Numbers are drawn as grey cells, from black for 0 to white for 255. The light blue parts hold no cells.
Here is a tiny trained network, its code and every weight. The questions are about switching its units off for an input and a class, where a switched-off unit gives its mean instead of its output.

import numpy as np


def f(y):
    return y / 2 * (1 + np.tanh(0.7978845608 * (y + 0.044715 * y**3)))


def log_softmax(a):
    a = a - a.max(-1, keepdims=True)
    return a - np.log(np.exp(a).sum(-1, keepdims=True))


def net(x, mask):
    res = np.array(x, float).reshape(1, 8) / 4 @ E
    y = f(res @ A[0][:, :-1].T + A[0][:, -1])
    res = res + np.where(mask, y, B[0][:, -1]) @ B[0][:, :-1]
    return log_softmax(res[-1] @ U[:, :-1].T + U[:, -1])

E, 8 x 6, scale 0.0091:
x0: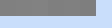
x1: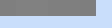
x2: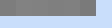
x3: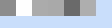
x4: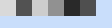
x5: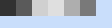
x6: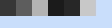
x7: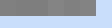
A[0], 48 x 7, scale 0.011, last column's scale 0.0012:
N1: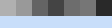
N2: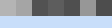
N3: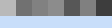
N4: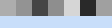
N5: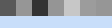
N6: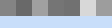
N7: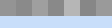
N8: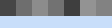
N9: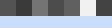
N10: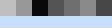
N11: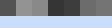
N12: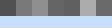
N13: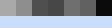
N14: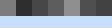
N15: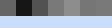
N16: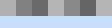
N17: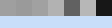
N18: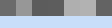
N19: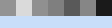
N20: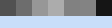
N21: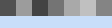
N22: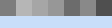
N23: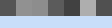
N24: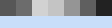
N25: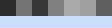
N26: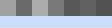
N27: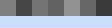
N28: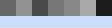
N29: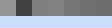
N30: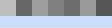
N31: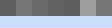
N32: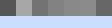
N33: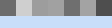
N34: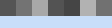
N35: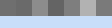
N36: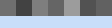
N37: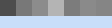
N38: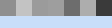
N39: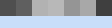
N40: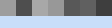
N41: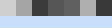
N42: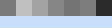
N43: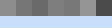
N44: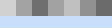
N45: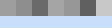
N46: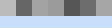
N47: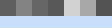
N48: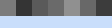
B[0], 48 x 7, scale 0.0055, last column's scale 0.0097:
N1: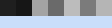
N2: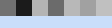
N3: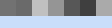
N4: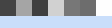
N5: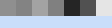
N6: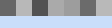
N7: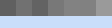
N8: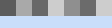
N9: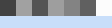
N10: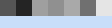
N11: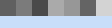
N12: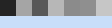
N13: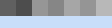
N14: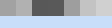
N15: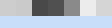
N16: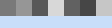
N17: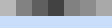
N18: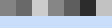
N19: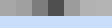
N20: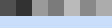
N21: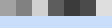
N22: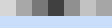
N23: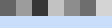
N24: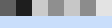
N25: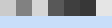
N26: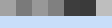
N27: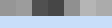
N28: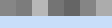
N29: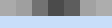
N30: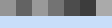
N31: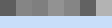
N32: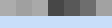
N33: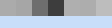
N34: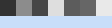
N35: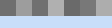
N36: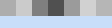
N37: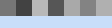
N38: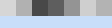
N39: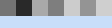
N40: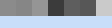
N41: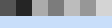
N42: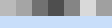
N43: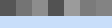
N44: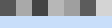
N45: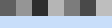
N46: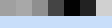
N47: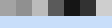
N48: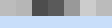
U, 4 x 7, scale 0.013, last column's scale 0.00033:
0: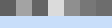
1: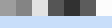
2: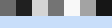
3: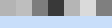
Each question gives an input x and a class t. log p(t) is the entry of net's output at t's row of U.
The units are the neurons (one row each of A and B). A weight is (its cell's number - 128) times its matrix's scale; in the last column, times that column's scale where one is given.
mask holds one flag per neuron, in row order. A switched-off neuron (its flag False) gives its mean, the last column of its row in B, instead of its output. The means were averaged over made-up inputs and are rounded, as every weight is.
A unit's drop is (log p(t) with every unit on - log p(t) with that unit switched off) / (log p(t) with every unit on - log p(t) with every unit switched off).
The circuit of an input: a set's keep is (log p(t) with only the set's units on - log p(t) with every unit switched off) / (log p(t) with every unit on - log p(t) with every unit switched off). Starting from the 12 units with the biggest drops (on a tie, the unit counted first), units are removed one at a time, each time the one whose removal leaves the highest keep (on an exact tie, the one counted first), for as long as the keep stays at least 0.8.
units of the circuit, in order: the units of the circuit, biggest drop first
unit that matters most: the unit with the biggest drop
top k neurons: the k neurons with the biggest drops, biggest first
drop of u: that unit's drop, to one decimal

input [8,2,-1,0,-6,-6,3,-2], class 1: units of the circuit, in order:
N21
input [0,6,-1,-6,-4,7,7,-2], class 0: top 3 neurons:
N9; N34; N8
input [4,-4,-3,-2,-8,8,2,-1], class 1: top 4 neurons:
N25; N47; N5; N21
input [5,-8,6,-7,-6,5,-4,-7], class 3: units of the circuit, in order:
N15; N36
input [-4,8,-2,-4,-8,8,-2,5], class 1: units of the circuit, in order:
N25; N47
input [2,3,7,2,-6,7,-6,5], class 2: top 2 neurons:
N24; N39
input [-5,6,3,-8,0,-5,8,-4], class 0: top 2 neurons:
N34; N9
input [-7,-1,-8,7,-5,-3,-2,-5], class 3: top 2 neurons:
N38; N33
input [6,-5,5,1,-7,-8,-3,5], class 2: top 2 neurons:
N10; N41
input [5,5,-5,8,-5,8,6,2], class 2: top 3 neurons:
N39; N24; N20
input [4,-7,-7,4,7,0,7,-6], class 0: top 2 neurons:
N34; N23
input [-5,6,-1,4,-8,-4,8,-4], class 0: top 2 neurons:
N23; N34
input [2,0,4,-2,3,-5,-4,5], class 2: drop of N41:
0.2
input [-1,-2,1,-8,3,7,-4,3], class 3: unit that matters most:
N15
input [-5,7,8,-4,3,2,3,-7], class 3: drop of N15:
0.1
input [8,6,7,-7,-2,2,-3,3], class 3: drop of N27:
0.0
